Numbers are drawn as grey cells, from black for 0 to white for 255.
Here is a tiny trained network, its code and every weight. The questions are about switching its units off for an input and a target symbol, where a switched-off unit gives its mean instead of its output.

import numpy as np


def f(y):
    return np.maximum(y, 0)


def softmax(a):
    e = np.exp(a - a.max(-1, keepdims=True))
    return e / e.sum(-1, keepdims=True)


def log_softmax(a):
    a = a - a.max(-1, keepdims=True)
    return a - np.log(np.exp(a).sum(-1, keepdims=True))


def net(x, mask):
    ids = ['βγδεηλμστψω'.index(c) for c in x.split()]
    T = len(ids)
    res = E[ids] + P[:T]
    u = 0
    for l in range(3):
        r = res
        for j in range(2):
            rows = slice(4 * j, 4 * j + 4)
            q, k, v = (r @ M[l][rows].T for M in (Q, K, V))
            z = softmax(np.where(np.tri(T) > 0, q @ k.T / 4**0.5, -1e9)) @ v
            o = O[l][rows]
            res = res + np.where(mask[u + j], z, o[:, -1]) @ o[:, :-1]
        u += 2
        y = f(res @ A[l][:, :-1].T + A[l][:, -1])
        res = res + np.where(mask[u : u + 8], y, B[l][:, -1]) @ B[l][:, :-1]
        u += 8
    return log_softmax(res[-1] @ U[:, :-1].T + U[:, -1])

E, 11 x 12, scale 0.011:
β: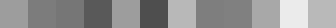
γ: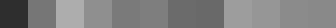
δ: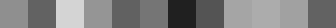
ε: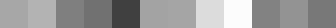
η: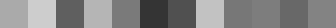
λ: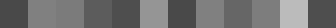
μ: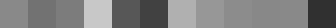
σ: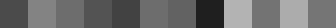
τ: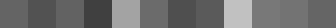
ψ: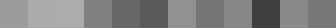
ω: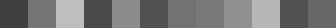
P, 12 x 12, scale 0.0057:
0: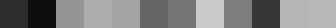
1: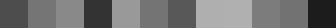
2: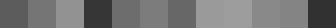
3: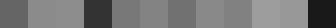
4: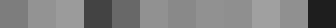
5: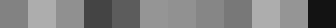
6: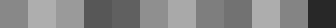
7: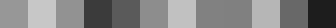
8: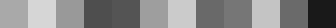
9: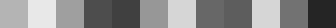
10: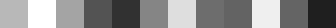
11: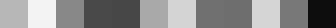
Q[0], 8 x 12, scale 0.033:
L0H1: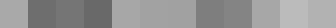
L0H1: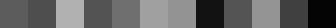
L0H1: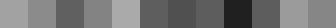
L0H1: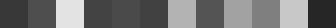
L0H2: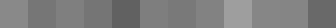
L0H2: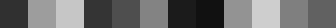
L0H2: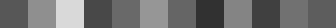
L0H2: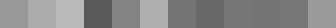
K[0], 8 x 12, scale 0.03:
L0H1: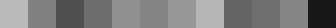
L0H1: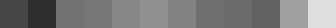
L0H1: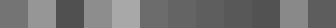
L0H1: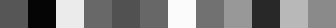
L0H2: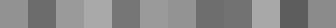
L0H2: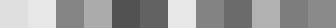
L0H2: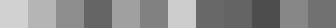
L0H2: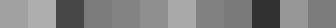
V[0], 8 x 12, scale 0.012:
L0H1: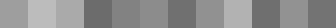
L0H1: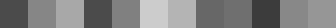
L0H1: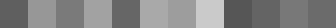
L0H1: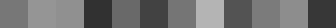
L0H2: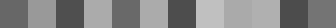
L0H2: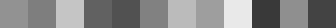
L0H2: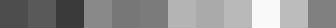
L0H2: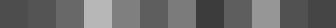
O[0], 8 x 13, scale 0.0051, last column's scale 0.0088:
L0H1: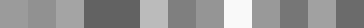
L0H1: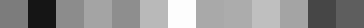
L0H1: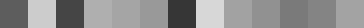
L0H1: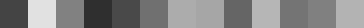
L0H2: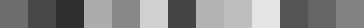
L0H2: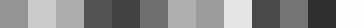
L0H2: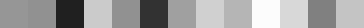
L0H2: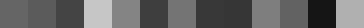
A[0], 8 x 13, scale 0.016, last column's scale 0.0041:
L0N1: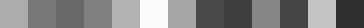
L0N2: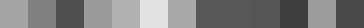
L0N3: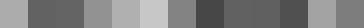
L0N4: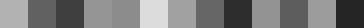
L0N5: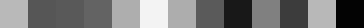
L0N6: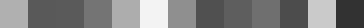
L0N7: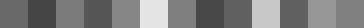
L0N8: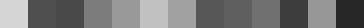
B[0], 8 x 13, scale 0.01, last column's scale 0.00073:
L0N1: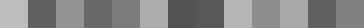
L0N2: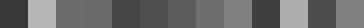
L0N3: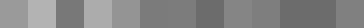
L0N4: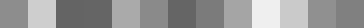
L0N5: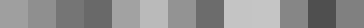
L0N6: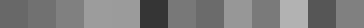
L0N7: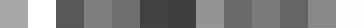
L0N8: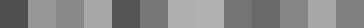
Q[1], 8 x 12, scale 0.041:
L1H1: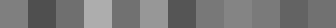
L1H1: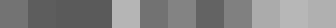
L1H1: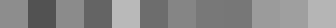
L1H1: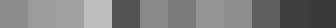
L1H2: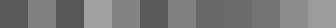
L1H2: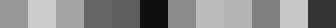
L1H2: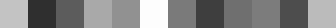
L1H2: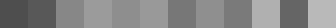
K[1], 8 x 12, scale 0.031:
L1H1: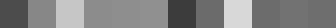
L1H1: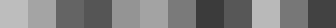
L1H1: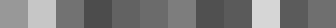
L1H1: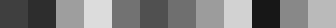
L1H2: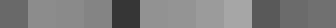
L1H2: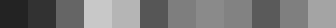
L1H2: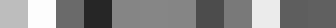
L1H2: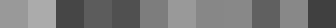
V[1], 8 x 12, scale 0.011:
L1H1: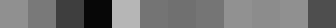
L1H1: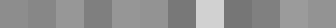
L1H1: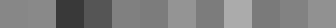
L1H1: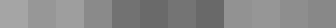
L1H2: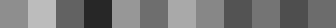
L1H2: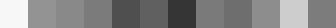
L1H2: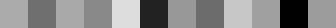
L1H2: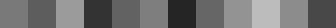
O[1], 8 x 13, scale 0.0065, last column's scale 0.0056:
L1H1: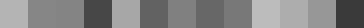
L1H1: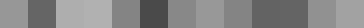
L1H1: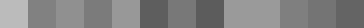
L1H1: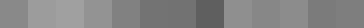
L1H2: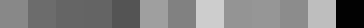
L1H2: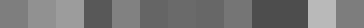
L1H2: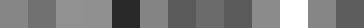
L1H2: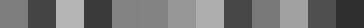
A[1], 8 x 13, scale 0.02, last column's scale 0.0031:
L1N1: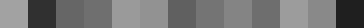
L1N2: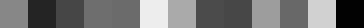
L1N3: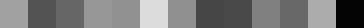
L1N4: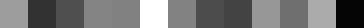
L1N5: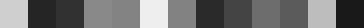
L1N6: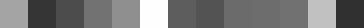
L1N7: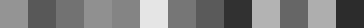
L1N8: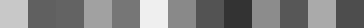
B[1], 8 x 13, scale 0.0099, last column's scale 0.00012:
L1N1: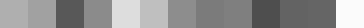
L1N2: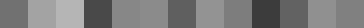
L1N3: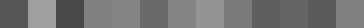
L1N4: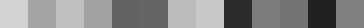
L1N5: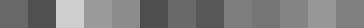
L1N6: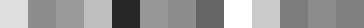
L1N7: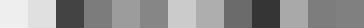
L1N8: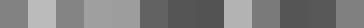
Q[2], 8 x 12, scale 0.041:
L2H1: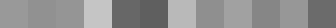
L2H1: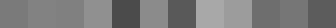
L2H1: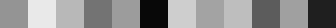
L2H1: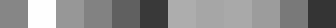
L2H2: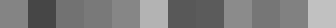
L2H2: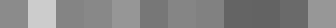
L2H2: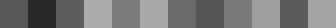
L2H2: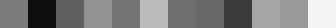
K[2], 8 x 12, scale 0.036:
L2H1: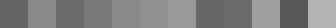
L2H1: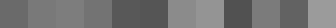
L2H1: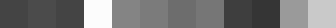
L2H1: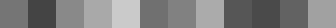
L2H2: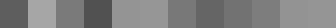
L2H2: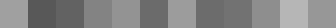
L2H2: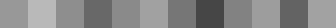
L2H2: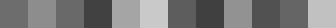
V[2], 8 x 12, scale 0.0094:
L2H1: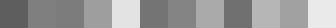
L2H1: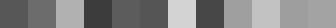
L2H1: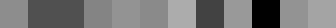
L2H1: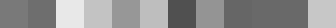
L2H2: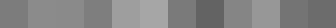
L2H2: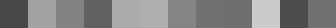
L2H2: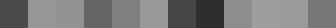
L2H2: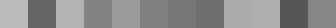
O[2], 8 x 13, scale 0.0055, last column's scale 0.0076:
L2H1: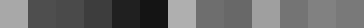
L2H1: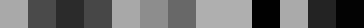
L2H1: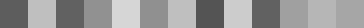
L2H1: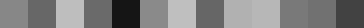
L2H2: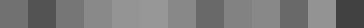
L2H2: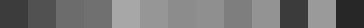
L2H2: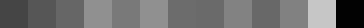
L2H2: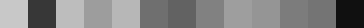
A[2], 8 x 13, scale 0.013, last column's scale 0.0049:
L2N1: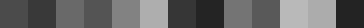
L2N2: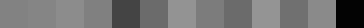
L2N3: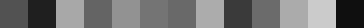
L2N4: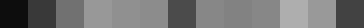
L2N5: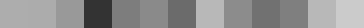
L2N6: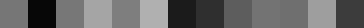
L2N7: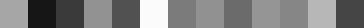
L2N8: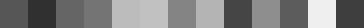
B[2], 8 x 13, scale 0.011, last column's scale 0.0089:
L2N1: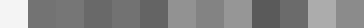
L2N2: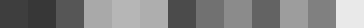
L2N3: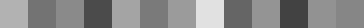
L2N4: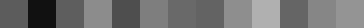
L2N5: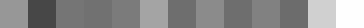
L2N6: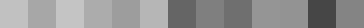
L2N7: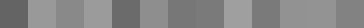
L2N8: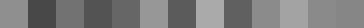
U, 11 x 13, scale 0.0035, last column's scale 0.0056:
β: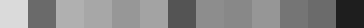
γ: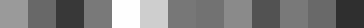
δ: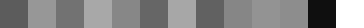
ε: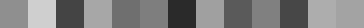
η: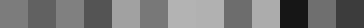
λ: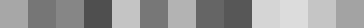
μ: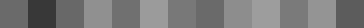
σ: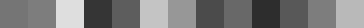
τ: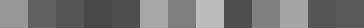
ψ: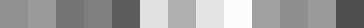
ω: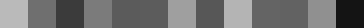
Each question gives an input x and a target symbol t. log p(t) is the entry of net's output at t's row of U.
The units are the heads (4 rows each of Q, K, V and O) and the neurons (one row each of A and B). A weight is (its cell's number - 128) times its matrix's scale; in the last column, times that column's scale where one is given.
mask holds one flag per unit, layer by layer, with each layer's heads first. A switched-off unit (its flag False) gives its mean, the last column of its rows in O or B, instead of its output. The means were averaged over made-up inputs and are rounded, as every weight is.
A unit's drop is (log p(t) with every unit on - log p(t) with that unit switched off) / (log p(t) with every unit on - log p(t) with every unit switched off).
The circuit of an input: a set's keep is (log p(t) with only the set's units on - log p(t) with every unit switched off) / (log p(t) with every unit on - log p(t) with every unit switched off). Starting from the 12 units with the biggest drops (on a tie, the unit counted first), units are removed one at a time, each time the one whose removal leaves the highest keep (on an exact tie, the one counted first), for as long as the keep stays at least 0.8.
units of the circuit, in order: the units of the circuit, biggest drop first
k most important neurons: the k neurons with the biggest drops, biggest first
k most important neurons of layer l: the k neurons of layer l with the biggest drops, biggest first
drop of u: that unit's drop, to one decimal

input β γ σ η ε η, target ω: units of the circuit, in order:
L2H1, L0H2, L1H2
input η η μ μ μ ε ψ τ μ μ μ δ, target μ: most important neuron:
L2N2
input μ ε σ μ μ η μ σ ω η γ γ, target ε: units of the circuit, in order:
L0H2, L0N7
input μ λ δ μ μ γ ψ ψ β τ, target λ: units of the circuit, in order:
L0H2, L1H1
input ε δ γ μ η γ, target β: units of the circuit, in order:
L1H1, L0H2, L2H2, L0H1
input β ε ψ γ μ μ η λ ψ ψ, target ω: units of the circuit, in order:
L2H1, L0H2, L1H2
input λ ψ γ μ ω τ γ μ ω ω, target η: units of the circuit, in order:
L1H2, L2H2
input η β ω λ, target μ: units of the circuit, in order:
L2N2, L2H1, L0H1, L0H2
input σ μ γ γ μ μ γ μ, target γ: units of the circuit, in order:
L2H1, L0H1
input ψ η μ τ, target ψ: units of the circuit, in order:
L0H2, L2H1, L1H2
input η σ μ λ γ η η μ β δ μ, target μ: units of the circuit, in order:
L2H1, L2N2, L0H2
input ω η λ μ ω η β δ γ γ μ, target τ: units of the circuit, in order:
L2H1, L1H2
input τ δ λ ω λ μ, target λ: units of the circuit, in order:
L1N1, L1H1, L2H1, L1H2
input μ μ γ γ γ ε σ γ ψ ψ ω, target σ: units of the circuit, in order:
L0H2
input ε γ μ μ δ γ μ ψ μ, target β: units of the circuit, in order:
L1H1, L0H2, L2H2, L0H1
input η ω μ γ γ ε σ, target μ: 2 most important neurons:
L2N2, L2N5
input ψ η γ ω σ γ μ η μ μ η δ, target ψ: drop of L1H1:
0.1
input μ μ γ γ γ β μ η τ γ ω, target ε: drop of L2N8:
0.0
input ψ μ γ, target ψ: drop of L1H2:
0.3
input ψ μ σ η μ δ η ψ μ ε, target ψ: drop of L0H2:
0.2
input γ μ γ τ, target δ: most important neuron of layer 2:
L2N5
